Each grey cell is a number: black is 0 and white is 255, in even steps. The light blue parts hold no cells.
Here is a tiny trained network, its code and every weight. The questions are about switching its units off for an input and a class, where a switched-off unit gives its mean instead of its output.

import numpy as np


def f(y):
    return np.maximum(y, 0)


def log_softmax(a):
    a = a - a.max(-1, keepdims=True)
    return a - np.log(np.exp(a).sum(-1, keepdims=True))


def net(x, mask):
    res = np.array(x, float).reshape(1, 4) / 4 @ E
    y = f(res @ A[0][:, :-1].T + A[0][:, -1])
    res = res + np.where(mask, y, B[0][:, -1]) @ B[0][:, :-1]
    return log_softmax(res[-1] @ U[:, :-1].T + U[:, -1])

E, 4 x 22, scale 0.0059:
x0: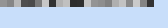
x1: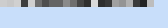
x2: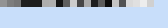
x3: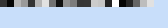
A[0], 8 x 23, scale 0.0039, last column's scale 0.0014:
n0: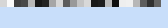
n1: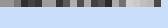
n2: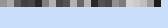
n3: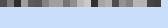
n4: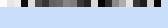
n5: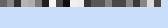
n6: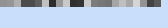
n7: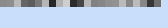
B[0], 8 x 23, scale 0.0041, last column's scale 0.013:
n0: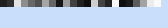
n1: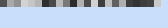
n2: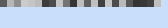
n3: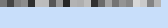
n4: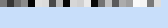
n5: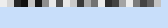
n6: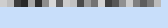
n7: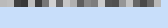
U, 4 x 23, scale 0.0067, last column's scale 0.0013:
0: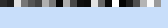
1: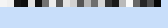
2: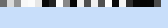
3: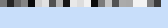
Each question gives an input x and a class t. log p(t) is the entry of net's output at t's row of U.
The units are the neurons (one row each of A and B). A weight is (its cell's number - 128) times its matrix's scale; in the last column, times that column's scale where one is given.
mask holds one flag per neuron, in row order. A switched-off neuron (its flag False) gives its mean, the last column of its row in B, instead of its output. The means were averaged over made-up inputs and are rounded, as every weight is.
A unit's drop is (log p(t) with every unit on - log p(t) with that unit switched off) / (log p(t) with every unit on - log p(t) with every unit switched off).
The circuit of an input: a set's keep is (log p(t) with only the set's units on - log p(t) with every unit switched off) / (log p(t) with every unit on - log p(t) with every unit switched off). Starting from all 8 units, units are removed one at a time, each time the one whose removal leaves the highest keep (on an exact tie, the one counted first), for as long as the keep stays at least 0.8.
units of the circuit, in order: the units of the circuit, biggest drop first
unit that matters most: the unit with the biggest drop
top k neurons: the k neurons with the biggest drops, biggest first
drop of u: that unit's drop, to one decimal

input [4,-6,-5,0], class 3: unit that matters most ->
n1
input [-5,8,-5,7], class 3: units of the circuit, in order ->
(n4 n0)
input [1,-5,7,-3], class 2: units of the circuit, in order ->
(n2 n1)
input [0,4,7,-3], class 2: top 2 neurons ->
(n1 n2)
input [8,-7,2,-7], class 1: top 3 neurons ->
(n6 n7 n4)
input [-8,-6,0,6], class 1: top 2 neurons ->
(n5 n0)
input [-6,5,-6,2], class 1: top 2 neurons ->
(n5 n1)
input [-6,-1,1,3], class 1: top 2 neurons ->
(n0 n5)
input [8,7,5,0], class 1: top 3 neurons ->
(n6 n7 n3)
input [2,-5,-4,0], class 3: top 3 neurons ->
(n1 n2 n3)
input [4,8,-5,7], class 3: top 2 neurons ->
(n4 n0)
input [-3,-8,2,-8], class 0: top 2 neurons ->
(n0 n4)
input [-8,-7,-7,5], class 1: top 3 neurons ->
(n5 n0 n4)
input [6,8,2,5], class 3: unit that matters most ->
n4
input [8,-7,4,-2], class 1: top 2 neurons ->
(n6 n7)
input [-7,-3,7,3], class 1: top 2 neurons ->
(n5 n0)
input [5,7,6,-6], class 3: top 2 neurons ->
(n4 n5)
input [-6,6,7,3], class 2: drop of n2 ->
0.3
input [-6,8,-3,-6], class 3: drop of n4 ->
1.2
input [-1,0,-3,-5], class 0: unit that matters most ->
n0
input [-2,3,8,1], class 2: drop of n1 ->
0.2
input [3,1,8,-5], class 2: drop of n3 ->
0.0
